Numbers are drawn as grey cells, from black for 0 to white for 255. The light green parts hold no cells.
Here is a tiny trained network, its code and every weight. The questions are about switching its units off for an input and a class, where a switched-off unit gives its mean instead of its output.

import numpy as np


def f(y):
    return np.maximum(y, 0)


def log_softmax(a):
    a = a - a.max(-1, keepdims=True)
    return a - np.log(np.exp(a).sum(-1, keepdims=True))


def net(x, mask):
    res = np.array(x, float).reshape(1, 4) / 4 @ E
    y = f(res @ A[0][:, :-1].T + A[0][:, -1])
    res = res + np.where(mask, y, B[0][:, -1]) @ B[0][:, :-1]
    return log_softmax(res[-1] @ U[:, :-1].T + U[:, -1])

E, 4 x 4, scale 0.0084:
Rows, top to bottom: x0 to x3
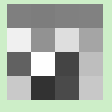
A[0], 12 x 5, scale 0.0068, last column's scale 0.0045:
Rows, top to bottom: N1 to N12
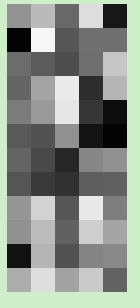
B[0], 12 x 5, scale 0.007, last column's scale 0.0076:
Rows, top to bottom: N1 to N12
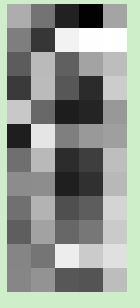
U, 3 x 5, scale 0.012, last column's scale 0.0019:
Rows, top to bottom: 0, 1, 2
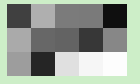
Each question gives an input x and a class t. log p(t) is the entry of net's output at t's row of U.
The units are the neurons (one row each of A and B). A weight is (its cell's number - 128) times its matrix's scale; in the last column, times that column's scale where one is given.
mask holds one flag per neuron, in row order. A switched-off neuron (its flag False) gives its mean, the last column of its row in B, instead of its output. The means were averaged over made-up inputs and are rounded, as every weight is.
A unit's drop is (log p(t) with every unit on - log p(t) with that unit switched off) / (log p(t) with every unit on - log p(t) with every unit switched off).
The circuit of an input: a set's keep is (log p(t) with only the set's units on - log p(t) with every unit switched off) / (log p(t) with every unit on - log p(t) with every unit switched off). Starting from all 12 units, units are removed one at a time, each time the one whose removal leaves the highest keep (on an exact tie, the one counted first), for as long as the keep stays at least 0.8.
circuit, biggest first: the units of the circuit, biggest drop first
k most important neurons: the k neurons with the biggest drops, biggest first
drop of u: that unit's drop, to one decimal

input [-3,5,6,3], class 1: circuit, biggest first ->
N1; N2
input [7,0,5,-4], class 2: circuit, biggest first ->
N2; N11
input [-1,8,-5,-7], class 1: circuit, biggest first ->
N5
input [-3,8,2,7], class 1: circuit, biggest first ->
N2; N1
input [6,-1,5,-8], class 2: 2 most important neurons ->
N2; N11
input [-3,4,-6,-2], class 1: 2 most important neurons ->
N2; N5
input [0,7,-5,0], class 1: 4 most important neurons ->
N2; N11; N5; N4
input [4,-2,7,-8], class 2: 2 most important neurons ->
N2; N11
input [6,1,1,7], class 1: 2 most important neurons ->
N2; N11
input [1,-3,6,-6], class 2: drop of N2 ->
0.5
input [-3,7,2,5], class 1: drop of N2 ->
0.5
